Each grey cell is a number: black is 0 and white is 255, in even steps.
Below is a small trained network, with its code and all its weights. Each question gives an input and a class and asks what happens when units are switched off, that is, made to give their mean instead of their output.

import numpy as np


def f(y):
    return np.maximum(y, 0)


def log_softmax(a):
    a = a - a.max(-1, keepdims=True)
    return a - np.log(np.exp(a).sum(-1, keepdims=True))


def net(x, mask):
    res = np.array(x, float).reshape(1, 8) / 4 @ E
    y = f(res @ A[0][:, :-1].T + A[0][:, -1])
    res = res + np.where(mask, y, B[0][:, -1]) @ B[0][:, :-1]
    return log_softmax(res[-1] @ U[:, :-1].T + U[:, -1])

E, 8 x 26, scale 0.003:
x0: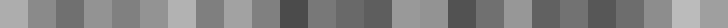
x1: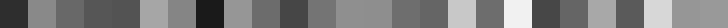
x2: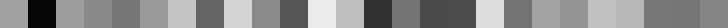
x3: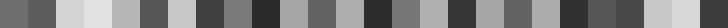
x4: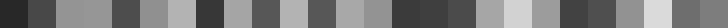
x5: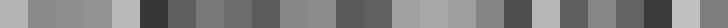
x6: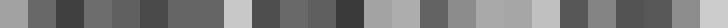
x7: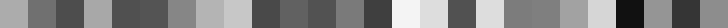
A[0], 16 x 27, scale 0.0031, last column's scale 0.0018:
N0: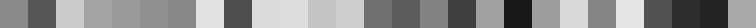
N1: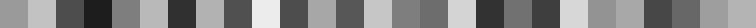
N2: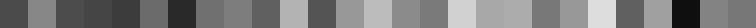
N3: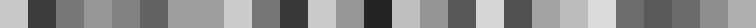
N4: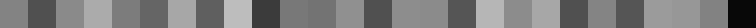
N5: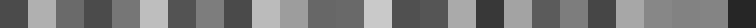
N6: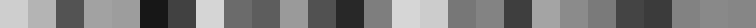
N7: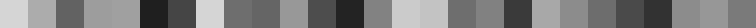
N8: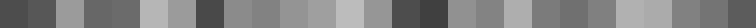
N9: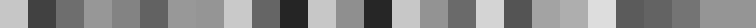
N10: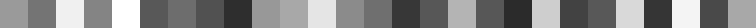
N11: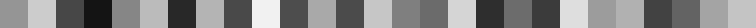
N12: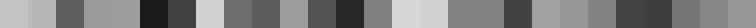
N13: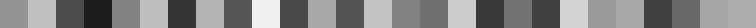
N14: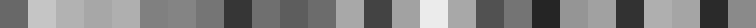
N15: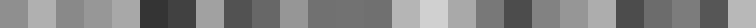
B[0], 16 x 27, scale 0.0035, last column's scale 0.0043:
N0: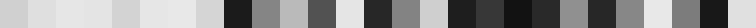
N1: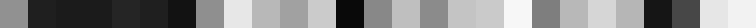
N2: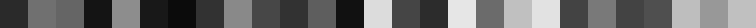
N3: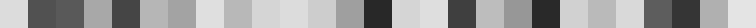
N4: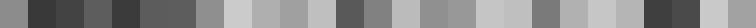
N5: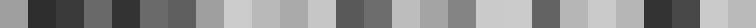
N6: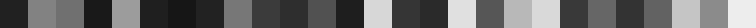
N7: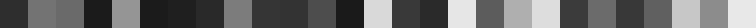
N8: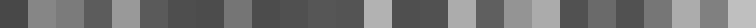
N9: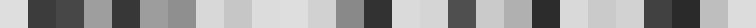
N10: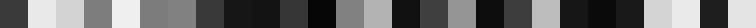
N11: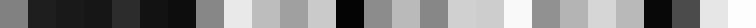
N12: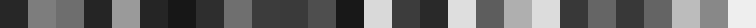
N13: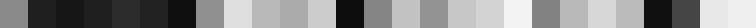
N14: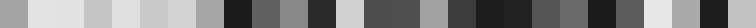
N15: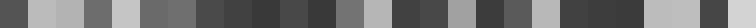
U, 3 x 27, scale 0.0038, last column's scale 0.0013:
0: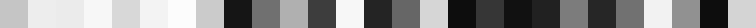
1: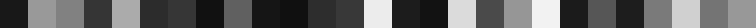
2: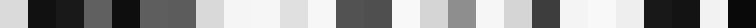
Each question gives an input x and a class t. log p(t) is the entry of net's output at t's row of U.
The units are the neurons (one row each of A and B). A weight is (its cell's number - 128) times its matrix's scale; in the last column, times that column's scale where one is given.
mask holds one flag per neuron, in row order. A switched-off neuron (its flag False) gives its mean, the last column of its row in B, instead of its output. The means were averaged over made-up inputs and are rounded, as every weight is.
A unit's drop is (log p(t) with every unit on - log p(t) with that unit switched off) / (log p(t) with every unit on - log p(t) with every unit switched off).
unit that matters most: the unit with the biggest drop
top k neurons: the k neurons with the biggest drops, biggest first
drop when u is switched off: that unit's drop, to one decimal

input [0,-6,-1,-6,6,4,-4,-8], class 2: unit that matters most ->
N5
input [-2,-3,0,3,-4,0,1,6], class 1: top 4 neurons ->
(N6, N12, N7, N15)
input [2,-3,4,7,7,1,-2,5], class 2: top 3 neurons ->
(N4, N10, N9)
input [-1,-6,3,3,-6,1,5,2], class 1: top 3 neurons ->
(N6, N7, N12)
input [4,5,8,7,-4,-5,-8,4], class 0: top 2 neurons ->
(N14, N11)
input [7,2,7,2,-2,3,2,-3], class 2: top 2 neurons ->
(N0, N9)
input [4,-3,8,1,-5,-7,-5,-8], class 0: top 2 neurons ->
(N0, N10)
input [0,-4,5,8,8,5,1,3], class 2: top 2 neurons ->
(N4, N9)
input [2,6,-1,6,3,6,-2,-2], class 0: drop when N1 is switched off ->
0.1
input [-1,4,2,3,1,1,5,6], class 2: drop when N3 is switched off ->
0.0
